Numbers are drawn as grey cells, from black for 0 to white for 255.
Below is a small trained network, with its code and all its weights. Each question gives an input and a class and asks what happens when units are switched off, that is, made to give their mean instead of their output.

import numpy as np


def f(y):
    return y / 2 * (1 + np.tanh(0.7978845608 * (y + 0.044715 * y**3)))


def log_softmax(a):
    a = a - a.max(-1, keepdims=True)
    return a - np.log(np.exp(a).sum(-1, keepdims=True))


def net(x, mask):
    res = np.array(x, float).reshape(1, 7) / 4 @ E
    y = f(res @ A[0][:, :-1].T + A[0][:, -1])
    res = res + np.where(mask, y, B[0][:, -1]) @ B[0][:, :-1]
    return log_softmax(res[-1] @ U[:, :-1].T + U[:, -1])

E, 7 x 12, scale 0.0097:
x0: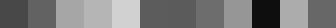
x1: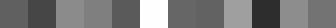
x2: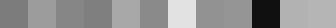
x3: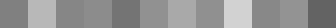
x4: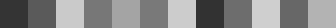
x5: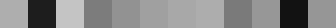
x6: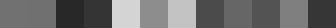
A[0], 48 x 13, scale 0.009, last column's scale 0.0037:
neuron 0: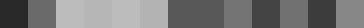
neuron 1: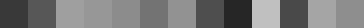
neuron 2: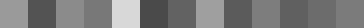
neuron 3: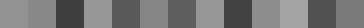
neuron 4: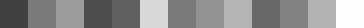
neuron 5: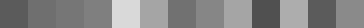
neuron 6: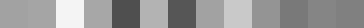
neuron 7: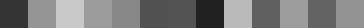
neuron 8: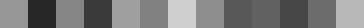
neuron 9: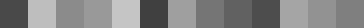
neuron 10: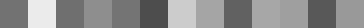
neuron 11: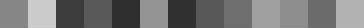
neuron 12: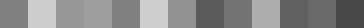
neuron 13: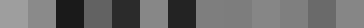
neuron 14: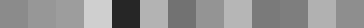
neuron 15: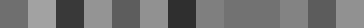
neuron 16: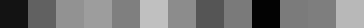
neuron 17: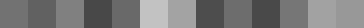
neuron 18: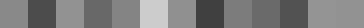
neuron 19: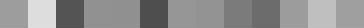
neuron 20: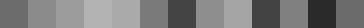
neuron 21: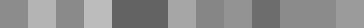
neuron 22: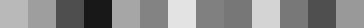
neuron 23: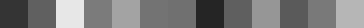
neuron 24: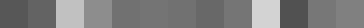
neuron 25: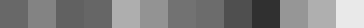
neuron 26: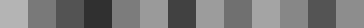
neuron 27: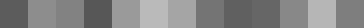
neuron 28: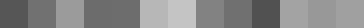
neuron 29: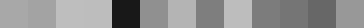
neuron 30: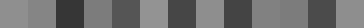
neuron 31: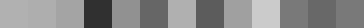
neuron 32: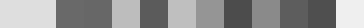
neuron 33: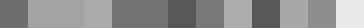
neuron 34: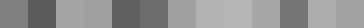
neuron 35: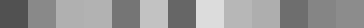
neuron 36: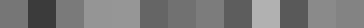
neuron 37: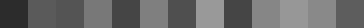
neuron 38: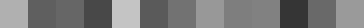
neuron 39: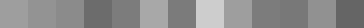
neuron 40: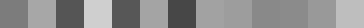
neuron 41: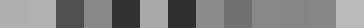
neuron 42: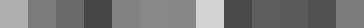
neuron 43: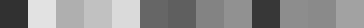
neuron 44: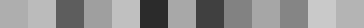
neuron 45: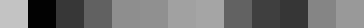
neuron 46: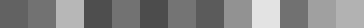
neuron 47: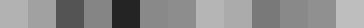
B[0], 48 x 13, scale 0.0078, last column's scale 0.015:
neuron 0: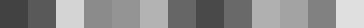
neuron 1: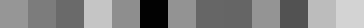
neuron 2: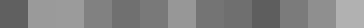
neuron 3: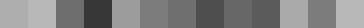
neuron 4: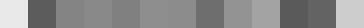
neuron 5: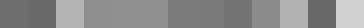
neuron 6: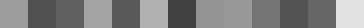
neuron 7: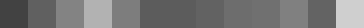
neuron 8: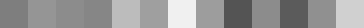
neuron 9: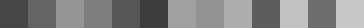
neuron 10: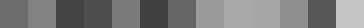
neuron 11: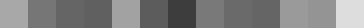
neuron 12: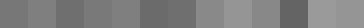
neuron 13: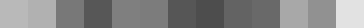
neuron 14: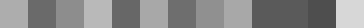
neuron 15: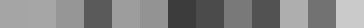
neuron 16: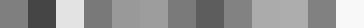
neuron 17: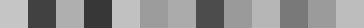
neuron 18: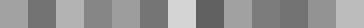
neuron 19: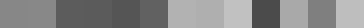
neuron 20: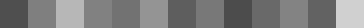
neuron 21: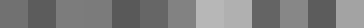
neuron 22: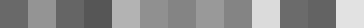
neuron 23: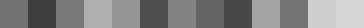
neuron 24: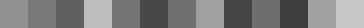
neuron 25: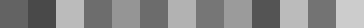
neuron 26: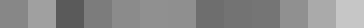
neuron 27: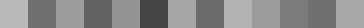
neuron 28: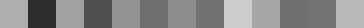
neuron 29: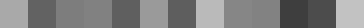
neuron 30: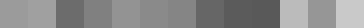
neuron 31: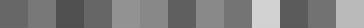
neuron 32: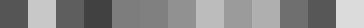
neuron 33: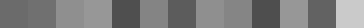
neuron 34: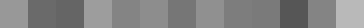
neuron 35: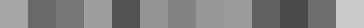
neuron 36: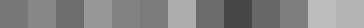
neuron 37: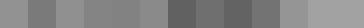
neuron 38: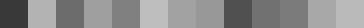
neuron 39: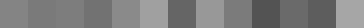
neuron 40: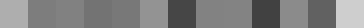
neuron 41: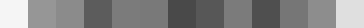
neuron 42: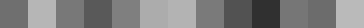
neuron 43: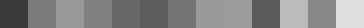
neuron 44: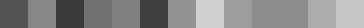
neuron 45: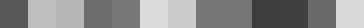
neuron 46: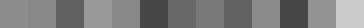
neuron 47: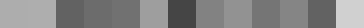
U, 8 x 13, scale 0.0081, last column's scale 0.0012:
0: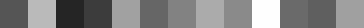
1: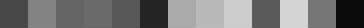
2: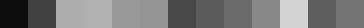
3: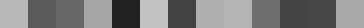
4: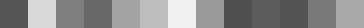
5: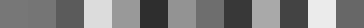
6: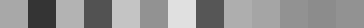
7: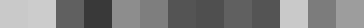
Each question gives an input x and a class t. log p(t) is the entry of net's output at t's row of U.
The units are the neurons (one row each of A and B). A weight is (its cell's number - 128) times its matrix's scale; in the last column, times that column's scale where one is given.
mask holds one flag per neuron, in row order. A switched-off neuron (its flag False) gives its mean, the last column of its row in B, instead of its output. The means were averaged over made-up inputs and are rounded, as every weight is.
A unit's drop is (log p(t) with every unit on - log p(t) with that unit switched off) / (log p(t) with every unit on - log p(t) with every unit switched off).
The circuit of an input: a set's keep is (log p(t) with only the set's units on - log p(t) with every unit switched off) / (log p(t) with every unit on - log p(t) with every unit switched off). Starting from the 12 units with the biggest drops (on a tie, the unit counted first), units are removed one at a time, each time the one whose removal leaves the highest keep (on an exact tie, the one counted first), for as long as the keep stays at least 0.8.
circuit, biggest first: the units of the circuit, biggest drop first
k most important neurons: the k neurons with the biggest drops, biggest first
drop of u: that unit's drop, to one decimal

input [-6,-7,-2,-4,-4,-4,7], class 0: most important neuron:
[neuron 22]
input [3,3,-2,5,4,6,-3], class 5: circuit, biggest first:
[neuron 23; neuron 24]
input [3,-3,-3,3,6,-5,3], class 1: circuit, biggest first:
[neuron 9; neuron 44]
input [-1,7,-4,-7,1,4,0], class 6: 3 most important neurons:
[neuron 17; neuron 18; neuron 45]
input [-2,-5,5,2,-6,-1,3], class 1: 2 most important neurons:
[neuron 19; neuron 9]
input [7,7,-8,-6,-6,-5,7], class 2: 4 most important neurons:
[neuron 0; neuron 16; neuron 20; neuron 5]
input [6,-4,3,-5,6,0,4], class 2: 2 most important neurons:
[neuron 9; neuron 0]
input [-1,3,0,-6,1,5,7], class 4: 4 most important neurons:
[neuron 45; neuron 38; neuron 8; neuron 42]
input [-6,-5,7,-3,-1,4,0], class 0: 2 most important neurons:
[neuron 22; neuron 32]
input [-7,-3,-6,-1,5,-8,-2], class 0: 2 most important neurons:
[neuron 10; neuron 31]
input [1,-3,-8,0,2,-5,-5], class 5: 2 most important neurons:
[neuron 24; neuron 46]
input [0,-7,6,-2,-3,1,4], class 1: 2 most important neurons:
[neuron 9; neuron 19]
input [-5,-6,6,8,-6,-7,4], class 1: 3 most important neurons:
[neuron 19; neuron 9; neuron 21]
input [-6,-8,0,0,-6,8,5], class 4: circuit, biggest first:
[neuron 45]
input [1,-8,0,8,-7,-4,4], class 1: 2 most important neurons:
[neuron 19; neuron 9]
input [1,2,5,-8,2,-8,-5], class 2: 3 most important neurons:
[neuron 16; neuron 7; neuron 32]
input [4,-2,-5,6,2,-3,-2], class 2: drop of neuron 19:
0.1
